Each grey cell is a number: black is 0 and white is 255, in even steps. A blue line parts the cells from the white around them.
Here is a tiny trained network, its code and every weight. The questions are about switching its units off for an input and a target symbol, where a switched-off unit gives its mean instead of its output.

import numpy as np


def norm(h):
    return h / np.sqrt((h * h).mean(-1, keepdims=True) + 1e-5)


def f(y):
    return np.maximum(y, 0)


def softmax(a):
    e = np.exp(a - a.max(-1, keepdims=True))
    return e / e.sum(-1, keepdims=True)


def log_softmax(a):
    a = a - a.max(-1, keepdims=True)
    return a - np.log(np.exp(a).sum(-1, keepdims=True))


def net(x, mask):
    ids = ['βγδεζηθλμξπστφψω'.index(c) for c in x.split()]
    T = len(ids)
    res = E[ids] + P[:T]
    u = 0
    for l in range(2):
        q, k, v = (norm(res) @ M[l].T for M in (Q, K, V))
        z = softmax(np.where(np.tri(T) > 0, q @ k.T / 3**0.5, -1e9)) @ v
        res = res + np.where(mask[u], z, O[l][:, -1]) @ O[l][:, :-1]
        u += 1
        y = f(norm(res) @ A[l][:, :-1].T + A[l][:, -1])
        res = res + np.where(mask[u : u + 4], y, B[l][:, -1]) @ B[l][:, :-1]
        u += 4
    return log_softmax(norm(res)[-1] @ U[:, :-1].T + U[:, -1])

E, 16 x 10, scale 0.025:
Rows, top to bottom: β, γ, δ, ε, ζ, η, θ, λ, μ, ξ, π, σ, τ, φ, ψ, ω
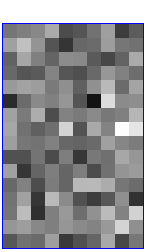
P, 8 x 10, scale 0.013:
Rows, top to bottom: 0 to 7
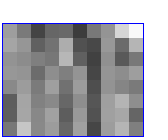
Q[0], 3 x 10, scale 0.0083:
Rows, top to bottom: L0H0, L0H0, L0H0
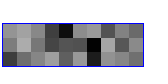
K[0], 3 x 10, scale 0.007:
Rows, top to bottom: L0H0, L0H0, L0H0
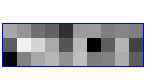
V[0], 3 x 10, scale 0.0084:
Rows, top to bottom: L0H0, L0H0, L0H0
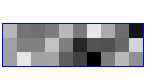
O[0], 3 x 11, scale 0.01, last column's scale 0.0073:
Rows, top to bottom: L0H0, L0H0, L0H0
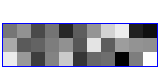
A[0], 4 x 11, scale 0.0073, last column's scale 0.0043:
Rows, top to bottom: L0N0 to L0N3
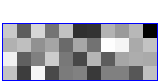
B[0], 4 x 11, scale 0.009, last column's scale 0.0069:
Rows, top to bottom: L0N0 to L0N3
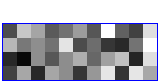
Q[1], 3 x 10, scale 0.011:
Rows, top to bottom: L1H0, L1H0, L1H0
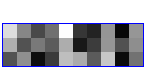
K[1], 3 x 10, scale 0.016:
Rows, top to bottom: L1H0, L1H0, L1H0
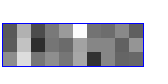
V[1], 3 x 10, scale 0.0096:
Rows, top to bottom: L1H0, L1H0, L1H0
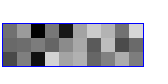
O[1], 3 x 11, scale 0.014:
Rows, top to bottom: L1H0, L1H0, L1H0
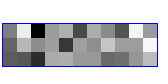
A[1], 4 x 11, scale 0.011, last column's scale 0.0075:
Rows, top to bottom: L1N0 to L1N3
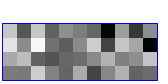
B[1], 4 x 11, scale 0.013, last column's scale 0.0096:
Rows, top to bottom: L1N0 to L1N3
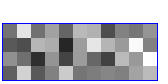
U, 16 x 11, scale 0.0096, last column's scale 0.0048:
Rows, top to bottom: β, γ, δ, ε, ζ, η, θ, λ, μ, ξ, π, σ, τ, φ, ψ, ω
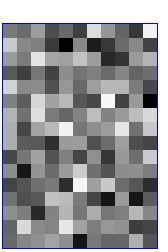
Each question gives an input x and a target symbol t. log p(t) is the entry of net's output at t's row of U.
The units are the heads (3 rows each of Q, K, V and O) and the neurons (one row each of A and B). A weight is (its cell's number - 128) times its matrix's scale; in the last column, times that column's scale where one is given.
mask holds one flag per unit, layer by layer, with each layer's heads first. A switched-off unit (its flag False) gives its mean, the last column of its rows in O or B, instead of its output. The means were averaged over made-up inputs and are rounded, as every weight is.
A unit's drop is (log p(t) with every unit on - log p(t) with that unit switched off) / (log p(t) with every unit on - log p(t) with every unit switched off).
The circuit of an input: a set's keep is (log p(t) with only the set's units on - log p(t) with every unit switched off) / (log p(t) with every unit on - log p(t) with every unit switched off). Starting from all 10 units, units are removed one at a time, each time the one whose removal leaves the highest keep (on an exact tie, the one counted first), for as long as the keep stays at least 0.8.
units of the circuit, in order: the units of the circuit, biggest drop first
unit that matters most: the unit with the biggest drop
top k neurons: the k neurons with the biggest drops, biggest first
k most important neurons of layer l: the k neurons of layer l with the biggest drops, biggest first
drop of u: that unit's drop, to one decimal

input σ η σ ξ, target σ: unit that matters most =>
L0N1
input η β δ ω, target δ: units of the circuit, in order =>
L0H0; L1H0; L1N0
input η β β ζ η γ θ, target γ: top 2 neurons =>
L1N2; L0N1
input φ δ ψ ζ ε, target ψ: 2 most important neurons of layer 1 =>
L1N3; L1N0
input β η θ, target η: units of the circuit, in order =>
L1H0; L0N3
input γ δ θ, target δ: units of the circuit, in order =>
L1H0; L1N0
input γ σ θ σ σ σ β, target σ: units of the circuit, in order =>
L0H0; L0N1
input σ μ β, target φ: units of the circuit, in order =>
L1H0; L0H0
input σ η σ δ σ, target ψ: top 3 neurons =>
L1N3; L0N1; L1N2
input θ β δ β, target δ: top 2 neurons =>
L1N0; L1N2
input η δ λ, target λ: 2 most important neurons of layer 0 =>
L0N2; L0N1
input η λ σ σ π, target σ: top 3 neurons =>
L0N1; L0N3; L1N3
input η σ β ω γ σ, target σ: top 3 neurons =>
L0N2; L0N1; L0N3
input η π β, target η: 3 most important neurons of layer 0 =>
L0N1; L0N0; L0N2
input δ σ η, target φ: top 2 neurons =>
L0N1; L1N2
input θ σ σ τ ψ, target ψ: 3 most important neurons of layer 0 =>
L0N1; L0N3; L0N0
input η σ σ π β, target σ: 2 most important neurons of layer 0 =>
L0N1; L0N2
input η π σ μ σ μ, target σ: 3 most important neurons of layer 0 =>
L0N1; L0N3; L0N0
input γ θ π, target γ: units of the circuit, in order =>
L1H0
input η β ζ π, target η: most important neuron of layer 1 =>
L1N2
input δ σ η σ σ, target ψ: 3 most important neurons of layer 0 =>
L0N1; L0N2; L0N3
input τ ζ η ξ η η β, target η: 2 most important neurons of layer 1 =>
L1N2; L1N0
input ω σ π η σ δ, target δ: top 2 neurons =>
L0N1; L0N3
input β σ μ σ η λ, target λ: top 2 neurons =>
L0N1; L0N3
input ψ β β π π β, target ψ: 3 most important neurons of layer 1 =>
L1N3; L1N0; L1N2
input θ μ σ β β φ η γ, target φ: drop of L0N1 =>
0.4
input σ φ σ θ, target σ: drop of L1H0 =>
0.2
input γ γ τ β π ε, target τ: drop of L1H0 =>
0.7
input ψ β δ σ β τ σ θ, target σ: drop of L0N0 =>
0.2
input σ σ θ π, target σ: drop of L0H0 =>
0.9
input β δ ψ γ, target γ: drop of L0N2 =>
0.0
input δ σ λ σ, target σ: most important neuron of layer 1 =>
L1N3
